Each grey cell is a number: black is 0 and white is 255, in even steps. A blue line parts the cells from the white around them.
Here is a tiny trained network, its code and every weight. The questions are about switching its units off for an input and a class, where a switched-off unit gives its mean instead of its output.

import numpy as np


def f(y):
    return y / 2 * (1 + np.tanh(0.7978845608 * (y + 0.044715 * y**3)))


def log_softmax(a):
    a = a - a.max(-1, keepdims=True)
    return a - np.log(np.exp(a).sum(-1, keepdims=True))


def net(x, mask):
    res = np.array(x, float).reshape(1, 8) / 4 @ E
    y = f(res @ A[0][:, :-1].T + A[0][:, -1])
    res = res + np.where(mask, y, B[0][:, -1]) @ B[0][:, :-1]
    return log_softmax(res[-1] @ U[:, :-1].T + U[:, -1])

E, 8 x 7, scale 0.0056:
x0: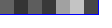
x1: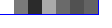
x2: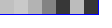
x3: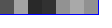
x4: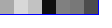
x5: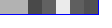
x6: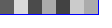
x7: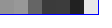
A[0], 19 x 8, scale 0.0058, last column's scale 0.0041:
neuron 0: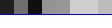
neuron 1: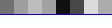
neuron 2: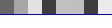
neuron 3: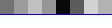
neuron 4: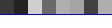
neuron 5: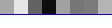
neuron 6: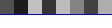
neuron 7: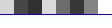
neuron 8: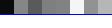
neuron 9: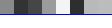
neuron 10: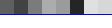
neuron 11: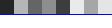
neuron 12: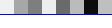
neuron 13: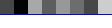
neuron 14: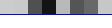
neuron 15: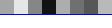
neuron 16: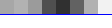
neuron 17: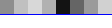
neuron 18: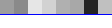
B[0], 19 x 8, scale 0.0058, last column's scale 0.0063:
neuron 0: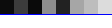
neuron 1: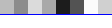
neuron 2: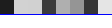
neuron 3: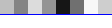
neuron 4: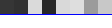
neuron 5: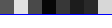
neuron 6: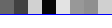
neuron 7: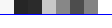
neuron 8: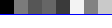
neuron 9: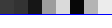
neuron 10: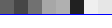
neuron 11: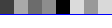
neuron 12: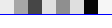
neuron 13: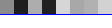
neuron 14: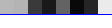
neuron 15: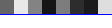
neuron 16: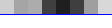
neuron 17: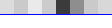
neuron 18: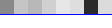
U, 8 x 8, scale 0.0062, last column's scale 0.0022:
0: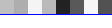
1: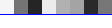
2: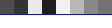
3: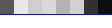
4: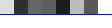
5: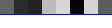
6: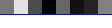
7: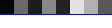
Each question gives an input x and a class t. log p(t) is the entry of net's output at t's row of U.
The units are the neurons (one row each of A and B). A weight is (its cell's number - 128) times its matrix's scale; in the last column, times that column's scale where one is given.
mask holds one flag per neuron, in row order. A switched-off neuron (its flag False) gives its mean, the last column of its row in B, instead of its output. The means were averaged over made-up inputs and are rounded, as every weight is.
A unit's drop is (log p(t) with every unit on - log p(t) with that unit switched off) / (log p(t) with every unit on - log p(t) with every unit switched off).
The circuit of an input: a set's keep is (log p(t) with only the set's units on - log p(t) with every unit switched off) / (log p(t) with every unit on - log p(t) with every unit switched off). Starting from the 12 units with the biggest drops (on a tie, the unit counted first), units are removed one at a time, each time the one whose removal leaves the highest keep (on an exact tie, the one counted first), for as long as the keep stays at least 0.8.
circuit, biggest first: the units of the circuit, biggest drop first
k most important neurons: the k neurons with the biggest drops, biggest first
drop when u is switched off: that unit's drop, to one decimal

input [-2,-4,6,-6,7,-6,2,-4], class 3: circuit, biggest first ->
(neuron 18)
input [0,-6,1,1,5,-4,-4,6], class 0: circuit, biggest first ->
(neuron 3; neuron 1)
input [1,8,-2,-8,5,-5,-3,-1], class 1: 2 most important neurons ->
(neuron 12; neuron 7)
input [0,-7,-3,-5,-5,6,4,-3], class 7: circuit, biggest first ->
(neuron 0; neuron 8)
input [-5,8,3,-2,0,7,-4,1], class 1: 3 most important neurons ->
(neuron 12; neuron 7; neuron 2)
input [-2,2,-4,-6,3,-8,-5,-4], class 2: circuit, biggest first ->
(neuron 4; neuron 13)
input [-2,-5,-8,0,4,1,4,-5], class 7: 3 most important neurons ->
(neuron 0; neuron 8; neuron 11)
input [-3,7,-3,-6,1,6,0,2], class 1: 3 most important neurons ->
(neuron 12; neuron 7; neuron 0)
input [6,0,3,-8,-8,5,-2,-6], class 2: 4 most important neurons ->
(neuron 4; neuron 13; neuron 6; neuron 14)
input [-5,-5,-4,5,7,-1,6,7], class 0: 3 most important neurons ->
(neuron 1; neuron 3; neuron 17)
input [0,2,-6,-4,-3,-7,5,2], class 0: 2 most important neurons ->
(neuron 1; neuron 3)
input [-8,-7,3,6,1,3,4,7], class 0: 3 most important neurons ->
(neuron 1; neuron 3; neuron 17)
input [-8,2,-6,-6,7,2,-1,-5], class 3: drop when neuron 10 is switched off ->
0.0
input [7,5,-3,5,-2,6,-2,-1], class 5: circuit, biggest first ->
(neuron 9)
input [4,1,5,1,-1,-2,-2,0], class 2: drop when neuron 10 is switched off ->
-0.2
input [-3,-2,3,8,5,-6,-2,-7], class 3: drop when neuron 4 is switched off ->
-0.1
